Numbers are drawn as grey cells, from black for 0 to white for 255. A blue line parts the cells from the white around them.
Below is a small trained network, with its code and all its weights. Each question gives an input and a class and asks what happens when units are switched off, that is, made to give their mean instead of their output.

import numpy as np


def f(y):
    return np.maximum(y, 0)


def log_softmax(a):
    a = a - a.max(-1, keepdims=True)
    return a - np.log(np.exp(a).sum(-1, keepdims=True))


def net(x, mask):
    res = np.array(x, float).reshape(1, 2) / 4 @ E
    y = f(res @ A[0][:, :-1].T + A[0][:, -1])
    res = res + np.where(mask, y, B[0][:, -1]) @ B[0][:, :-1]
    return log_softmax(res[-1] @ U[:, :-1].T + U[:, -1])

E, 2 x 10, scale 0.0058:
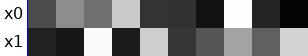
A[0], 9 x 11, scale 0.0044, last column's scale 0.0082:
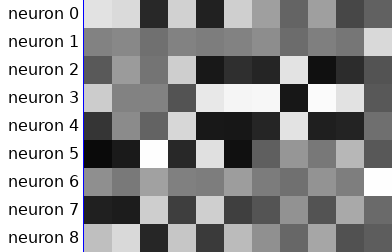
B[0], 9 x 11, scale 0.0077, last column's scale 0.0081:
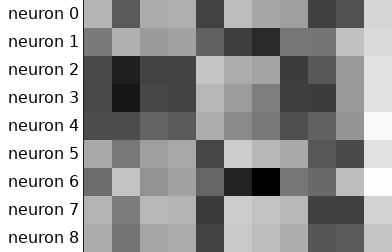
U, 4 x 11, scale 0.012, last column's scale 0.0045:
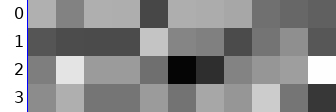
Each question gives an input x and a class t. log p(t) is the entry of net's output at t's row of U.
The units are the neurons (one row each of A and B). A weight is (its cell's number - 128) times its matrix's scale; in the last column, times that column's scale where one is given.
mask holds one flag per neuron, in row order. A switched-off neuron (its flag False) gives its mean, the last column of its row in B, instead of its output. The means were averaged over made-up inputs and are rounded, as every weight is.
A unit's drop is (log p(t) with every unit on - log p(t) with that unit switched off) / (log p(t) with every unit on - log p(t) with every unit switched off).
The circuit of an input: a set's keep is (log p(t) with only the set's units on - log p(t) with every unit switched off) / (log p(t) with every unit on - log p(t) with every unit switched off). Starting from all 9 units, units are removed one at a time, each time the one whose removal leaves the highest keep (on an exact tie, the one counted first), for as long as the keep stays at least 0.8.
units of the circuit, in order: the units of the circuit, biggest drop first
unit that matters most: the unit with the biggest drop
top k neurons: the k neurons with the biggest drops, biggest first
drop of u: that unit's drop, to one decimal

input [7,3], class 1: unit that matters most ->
neuron 2
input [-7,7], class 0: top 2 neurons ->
(neuron 5; neuron 7)
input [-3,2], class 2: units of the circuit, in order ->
(neuron 2; neuron 4; neuron 0)
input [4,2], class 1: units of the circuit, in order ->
(neuron 2; neuron 4)
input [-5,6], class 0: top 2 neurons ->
(neuron 5; neuron 7)
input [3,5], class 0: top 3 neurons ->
(neuron 7; neuron 5; neuron 3)
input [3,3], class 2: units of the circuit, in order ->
(neuron 3; neuron 0)
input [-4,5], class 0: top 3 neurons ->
(neuron 5; neuron 7; neuron 2)
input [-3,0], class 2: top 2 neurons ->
(neuron 2; neuron 4)
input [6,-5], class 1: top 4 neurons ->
(neuron 2; neuron 4; neuron 7; neuron 5)
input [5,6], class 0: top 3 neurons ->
(neuron 7; neuron 5; neuron 3)
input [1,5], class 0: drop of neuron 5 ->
0.3
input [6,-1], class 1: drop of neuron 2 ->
0.2
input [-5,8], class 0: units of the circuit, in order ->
(neuron 5)
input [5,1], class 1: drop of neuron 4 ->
0.1
